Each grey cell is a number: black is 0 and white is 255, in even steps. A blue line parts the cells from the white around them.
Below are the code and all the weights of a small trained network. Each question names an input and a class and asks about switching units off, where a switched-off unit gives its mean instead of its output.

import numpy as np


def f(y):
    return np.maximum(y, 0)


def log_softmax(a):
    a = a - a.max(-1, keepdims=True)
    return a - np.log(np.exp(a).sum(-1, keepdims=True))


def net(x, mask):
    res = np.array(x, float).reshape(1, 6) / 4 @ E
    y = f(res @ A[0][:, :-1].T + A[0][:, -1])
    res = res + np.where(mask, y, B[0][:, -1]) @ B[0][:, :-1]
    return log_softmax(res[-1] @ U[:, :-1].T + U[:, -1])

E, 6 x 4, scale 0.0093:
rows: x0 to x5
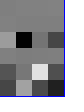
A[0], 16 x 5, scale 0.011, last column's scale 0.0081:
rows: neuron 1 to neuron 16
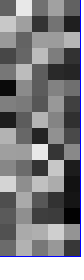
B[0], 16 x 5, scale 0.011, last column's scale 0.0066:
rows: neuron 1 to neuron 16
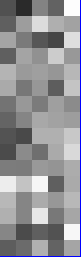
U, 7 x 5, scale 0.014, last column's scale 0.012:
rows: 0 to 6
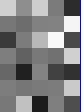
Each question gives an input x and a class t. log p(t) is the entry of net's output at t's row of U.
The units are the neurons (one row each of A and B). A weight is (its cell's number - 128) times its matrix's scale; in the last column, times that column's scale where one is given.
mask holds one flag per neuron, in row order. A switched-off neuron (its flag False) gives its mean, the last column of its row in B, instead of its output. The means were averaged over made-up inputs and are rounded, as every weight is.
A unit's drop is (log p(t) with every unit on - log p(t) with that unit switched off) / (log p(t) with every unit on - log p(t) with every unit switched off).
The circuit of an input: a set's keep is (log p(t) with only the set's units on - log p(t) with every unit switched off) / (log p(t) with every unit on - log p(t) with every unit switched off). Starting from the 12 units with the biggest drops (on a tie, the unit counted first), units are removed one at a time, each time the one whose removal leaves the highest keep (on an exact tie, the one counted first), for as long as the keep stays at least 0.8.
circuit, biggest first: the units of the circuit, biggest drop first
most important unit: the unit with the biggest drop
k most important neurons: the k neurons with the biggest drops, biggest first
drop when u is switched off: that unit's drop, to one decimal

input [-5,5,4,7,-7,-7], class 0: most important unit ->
neuron 12
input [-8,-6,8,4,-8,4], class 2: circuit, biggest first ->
(neuron 9; neuron 2; neuron 15)
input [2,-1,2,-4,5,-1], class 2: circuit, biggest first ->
(neuron 10; neuron 15)
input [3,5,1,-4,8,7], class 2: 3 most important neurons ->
(neuron 10; neuron 4; neuron 8)
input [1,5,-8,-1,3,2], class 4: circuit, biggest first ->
(neuron 1; neuron 15)
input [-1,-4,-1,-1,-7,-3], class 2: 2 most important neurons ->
(neuron 9; neuron 2)
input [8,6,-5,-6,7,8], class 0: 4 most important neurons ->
(neuron 6; neuron 13; neuron 5; neuron 14)
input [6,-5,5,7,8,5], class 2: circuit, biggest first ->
(neuron 10; neuron 4; neuron 8)
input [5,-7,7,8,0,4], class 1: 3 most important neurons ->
(neuron 1; neuron 15; neuron 3)
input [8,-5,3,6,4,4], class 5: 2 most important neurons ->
(neuron 1; neuron 9)
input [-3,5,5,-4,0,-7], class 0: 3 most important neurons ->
(neuron 12; neuron 1; neuron 15)
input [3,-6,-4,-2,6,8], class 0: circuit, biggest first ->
(neuron 13; neuron 5)
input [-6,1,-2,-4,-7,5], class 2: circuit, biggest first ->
(neuron 2; neuron 9)
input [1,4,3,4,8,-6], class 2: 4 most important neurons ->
(neuron 10; neuron 4; neuron 8; neuron 6)
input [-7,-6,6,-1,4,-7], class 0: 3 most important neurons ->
(neuron 12; neuron 1; neuron 15)
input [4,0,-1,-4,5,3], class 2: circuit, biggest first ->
(neuron 10; neuron 3)
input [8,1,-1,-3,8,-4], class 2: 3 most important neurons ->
(neuron 10; neuron 4; neuron 8)
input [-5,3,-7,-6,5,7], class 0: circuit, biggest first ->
(neuron 13)
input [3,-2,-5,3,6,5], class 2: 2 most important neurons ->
(neuron 10; neuron 3)
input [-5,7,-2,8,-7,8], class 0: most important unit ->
neuron 14
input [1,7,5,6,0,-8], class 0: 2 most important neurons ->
(neuron 12; neuron 1)
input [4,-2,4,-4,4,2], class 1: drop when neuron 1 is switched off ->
0.3
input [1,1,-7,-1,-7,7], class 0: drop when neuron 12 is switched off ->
-0.1
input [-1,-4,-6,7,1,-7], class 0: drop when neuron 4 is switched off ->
0.0
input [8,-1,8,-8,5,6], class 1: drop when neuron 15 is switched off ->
0.1
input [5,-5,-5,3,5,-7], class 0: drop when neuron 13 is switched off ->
-0.1
